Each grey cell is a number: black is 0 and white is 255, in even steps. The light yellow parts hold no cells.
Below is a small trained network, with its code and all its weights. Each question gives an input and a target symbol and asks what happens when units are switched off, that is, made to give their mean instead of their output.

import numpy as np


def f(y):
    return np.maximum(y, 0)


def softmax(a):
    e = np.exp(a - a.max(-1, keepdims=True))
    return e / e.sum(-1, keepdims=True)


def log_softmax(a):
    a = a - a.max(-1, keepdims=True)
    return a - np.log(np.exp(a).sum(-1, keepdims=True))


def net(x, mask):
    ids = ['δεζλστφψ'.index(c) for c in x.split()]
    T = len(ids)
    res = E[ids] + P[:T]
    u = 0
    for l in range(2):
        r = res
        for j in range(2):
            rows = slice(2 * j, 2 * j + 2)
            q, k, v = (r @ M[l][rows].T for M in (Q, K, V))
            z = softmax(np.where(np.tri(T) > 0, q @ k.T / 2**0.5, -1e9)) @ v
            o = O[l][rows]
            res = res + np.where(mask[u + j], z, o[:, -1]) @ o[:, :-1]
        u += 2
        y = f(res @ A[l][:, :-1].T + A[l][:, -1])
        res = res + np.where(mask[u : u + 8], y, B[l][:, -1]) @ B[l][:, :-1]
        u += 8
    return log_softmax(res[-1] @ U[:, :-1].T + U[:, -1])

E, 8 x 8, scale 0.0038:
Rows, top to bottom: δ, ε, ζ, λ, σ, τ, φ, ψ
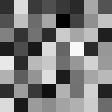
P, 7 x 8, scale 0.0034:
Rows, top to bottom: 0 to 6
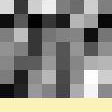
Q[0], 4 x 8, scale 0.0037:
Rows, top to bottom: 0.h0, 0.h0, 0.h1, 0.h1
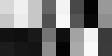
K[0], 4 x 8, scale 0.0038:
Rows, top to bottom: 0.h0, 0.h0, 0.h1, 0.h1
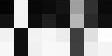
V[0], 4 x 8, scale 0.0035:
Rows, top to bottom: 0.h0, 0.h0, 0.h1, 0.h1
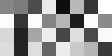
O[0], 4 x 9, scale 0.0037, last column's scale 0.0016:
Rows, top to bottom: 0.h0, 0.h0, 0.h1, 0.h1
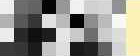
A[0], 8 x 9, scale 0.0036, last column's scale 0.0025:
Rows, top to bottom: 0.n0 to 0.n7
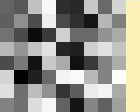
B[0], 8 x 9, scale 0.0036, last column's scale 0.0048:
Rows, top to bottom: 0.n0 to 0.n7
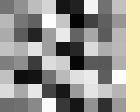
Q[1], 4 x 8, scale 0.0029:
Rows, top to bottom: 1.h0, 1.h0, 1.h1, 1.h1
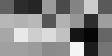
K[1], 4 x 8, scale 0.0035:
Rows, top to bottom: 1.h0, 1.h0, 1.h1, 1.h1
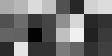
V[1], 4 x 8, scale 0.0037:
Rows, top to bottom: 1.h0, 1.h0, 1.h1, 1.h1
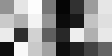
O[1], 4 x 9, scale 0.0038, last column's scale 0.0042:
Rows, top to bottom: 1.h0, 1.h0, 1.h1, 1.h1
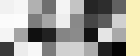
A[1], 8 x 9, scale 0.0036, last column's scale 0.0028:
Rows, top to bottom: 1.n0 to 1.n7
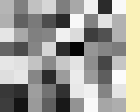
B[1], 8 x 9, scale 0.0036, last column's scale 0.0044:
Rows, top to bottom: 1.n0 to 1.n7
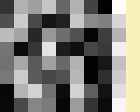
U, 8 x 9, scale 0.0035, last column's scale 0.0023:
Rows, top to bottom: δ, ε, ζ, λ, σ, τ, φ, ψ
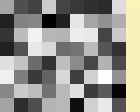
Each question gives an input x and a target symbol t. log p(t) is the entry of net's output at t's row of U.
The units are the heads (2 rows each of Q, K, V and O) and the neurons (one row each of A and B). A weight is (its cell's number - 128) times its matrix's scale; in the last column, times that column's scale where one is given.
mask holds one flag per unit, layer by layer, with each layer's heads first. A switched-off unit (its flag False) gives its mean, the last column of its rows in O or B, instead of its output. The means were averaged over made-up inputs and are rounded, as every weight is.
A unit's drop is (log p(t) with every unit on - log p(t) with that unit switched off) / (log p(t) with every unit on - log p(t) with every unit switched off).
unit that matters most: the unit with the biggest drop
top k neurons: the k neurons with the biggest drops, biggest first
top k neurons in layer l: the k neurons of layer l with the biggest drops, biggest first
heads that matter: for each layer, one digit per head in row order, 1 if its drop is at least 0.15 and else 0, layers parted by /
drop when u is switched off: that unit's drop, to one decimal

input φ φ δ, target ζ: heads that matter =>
11 / 01
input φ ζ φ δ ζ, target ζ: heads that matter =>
11 / 01
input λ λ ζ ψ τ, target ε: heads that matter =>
11 / 10
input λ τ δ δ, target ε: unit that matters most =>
0.h0
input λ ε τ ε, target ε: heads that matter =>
11 / 00
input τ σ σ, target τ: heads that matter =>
01 / 01
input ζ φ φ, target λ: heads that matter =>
11 / 11
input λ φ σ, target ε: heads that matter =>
10 / 10
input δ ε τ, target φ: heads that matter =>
01 / 11
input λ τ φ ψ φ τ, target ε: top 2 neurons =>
[1.n1; 0.n6]
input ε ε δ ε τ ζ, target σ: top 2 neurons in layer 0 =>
[0.n6; 0.n3]
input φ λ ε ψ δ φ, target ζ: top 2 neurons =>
[0.n5; 1.n3]
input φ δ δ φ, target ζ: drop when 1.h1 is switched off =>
0.7
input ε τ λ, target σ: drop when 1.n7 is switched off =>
0.1
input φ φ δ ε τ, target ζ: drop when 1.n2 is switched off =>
0.0
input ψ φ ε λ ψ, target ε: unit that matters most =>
1.h0
